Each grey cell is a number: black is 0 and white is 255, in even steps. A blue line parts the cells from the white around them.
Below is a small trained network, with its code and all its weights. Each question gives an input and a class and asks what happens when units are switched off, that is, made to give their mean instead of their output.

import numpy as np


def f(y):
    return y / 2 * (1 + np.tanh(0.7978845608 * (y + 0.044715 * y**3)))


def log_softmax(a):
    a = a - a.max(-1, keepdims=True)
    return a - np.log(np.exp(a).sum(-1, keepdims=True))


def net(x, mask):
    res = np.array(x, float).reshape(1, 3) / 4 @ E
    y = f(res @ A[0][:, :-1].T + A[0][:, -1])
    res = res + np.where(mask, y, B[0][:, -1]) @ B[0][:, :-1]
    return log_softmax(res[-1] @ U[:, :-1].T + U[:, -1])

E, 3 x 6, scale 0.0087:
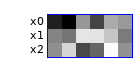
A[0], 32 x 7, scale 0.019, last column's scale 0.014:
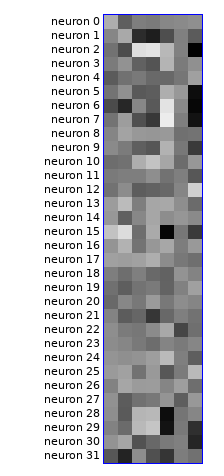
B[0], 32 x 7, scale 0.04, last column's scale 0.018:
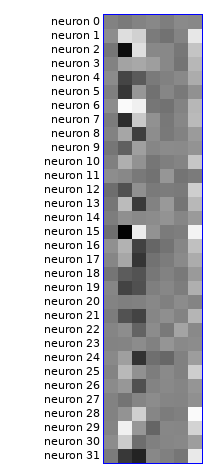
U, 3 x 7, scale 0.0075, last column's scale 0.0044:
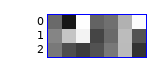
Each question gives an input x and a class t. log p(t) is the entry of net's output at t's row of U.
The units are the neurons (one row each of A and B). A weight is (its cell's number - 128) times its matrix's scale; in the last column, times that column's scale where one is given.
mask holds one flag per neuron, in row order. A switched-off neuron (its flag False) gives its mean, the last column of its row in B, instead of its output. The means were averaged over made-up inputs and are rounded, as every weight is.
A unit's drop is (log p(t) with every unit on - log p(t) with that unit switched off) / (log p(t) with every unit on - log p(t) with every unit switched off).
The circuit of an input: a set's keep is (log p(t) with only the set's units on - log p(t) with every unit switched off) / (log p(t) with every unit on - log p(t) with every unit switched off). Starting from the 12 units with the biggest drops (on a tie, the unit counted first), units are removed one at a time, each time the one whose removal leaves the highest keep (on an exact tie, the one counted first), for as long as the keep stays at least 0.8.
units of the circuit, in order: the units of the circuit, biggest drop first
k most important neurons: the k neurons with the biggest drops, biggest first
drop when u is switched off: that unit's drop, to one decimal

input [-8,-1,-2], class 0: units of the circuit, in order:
(neuron 15)
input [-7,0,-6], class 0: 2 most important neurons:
(neuron 15; neuron 1)
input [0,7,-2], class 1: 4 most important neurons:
(neuron 15; neuron 10; neuron 31; neuron 7)
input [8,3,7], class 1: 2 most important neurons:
(neuron 6; neuron 15)
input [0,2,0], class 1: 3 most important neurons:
(neuron 31; neuron 15; neuron 21)
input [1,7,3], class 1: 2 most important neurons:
(neuron 31; neuron 10)
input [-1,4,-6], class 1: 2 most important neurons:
(neuron 29; neuron 15)
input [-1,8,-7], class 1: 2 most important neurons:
(neuron 29; neuron 15)
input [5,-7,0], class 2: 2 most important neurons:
(neuron 15; neuron 31)
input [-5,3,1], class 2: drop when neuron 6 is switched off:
0.1
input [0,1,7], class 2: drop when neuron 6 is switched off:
0.3
